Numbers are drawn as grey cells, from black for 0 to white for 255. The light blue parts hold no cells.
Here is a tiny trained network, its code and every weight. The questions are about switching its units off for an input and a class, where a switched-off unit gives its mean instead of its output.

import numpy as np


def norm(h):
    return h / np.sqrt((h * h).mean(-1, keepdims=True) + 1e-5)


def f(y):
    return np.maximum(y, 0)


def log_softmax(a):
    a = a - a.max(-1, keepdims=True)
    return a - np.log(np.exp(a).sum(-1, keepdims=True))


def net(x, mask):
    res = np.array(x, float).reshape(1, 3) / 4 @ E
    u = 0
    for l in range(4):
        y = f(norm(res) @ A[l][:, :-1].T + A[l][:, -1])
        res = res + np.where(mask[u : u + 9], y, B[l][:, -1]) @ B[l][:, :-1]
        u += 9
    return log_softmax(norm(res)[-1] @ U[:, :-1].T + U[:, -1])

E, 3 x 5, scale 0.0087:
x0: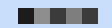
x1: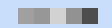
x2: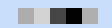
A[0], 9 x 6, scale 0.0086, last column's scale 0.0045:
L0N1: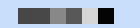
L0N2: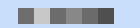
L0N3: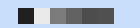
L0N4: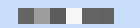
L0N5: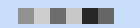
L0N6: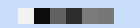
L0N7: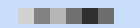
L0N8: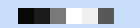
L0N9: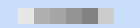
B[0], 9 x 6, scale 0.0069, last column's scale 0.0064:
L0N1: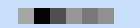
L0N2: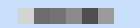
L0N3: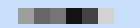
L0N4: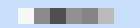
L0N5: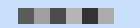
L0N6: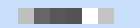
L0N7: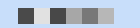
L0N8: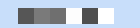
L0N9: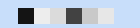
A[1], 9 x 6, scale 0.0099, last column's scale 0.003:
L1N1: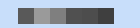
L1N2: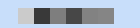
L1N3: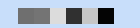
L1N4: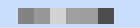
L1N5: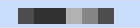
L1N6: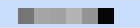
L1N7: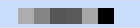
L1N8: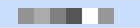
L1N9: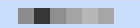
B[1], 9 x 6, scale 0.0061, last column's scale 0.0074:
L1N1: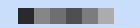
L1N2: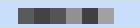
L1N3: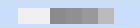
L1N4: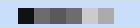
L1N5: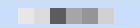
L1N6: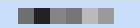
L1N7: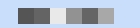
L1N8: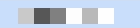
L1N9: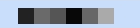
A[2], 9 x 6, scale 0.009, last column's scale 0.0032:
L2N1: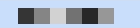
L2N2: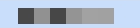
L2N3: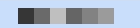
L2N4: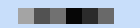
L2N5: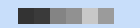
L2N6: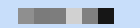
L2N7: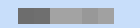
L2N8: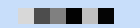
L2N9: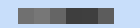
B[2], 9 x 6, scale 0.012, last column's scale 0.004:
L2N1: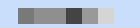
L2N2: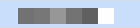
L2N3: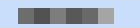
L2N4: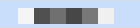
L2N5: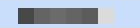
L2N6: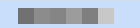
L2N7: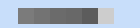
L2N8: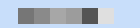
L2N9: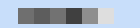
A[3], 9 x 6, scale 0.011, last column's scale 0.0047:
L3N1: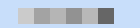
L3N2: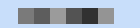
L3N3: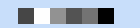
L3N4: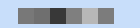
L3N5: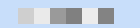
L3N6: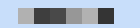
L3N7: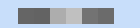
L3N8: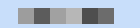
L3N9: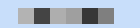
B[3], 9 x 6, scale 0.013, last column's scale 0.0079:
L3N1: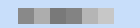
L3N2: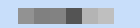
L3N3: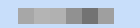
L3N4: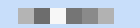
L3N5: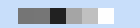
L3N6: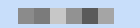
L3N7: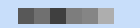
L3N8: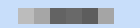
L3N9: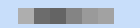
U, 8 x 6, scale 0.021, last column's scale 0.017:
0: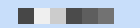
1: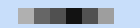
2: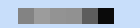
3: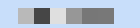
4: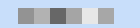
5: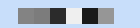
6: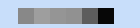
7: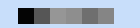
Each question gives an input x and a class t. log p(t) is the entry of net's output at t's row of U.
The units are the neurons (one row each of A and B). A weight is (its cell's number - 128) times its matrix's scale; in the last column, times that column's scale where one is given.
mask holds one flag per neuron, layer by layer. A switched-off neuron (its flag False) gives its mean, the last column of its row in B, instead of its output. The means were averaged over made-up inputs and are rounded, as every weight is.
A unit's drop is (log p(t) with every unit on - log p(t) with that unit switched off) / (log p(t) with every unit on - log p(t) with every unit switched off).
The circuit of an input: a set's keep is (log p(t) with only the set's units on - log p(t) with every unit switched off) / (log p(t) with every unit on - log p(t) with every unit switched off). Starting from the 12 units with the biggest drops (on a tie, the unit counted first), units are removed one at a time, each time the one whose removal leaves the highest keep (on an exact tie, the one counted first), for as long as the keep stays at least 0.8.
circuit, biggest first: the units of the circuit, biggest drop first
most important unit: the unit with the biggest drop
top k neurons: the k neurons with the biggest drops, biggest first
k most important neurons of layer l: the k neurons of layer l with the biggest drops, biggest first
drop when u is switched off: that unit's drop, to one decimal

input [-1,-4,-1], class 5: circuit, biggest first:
[L0N8]
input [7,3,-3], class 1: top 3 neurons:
[L0N3, L1N8, L3N2]
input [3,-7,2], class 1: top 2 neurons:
[L1N8, L0N6]
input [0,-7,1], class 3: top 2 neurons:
[L3N4, L1N5]
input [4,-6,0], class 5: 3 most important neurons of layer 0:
[L0N9, L0N8, L0N6]
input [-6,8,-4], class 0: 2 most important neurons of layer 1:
[L1N4, L1N5]
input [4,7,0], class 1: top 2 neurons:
[L0N3, L0N8]
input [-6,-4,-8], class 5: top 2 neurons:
[L0N8, L1N5]
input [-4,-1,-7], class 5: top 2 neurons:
[L0N8, L0N4]
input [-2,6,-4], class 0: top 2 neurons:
[L1N8, L2N1]
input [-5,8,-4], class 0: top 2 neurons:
[L0N9, L1N4]
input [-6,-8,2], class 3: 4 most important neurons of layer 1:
[L1N2, L1N5, L1N9, L1N7]
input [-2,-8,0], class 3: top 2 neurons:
[L3N4, L1N5]
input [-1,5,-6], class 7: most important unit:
L1N8
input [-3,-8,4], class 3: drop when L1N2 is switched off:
0.1
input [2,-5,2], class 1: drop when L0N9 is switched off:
0.2
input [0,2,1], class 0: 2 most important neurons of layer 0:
[L0N7, L0N6]
